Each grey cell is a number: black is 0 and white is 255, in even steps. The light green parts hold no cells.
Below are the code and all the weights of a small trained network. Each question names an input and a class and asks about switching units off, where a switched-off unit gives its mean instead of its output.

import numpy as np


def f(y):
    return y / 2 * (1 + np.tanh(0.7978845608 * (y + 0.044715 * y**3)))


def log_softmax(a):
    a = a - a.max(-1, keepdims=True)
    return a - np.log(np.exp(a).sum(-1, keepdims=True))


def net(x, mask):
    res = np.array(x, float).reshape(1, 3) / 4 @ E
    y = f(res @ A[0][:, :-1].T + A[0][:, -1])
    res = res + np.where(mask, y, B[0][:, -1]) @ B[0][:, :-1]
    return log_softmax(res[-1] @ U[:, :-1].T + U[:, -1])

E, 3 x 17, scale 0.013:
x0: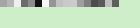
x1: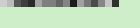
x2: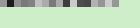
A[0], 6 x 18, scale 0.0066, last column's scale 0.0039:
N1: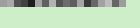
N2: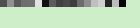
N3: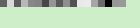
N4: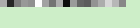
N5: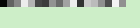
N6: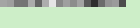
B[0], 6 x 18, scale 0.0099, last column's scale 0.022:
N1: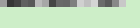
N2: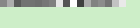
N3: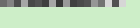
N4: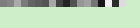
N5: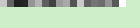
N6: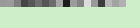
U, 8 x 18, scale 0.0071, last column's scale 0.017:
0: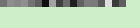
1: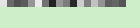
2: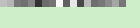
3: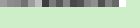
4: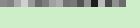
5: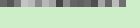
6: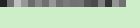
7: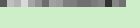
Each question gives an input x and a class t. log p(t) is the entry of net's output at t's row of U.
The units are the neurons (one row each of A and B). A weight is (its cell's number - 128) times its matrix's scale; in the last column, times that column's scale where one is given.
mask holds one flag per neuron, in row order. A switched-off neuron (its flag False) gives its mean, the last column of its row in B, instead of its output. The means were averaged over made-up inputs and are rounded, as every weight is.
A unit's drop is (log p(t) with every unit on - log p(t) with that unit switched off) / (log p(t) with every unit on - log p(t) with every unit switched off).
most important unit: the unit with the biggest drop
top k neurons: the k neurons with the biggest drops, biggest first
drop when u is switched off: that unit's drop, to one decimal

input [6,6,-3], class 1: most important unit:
N2
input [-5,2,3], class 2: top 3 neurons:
N2, N3, N5
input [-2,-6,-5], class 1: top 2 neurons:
N5, N4
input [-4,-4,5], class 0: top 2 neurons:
N4, N1
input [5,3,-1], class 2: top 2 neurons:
N5, N3
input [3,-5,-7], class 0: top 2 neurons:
N3, N1
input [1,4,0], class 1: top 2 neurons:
N2, N4
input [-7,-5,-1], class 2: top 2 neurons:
N2, N1
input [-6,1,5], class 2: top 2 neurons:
N2, N3
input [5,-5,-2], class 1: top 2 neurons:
N2, N5
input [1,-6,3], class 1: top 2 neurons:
N5, N3
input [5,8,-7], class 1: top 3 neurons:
N1, N4, N2
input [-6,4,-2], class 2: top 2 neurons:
N2, N5
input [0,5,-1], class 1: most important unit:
N1
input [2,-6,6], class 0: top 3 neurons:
N4, N1, N2
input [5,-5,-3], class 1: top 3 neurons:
N2, N5, N4
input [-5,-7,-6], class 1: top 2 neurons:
N5, N4
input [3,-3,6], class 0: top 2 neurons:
N4, N2
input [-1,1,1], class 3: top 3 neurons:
N5, N2, N3
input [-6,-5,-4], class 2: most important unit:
N2
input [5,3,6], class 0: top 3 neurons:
N2, N4, N5
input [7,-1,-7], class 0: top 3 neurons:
N2, N3, N1
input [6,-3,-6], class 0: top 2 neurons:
N2, N3
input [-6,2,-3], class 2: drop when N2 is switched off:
1.2
